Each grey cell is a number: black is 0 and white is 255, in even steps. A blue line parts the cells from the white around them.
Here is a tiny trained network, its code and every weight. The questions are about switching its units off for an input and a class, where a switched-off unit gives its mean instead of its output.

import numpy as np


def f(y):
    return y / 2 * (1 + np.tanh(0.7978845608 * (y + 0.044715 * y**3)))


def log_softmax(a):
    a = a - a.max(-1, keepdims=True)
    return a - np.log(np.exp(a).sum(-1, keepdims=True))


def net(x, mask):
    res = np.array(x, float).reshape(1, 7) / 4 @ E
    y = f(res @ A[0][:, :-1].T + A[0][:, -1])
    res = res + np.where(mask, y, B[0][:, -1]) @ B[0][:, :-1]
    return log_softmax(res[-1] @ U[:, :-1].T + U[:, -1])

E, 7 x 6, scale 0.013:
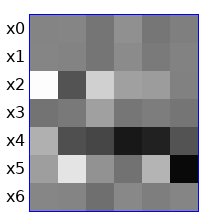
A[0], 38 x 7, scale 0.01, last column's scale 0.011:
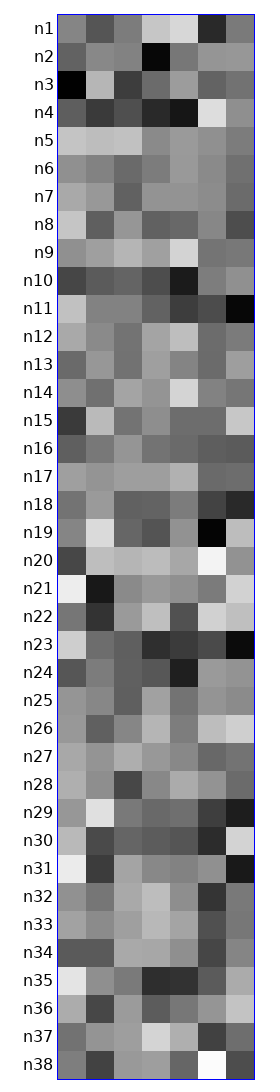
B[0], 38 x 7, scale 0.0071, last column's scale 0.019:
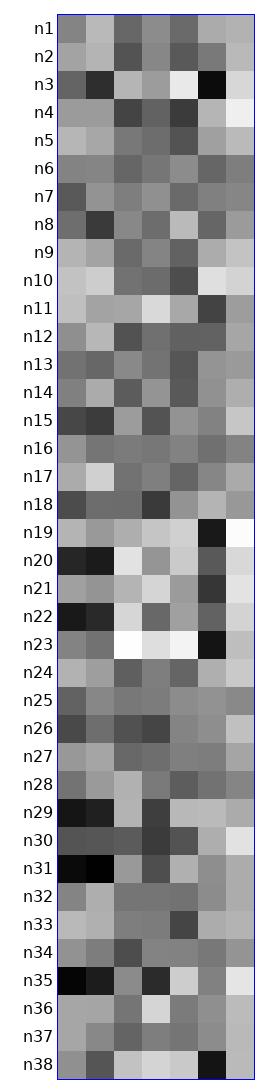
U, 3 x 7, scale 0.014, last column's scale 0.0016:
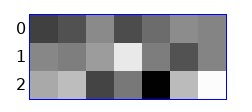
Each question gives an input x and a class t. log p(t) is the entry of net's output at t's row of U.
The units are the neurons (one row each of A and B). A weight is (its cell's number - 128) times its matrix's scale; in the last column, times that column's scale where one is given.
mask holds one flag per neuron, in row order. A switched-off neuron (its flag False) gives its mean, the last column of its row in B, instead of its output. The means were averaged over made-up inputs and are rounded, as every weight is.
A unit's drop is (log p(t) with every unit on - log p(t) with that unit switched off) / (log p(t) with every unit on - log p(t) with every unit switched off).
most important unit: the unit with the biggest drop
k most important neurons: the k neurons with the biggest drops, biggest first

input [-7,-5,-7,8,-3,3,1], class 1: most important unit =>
n35
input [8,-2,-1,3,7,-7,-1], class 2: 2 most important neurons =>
[n4 n10]
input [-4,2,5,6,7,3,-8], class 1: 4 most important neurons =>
[n23 n11 n21 n36]
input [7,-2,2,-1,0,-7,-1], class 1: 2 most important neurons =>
[n38 n35]
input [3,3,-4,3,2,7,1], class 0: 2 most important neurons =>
[n29 n21]
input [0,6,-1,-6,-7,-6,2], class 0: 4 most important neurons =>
[n19 n26 n22 n21]
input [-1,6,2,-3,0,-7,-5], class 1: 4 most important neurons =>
[n38 n35 n21 n30]
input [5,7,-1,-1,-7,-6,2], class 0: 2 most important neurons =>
[n19 n26]
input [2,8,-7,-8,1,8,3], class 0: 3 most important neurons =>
[n29 n18 n15]
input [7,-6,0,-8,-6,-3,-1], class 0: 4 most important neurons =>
[n19 n21 n26 n23]
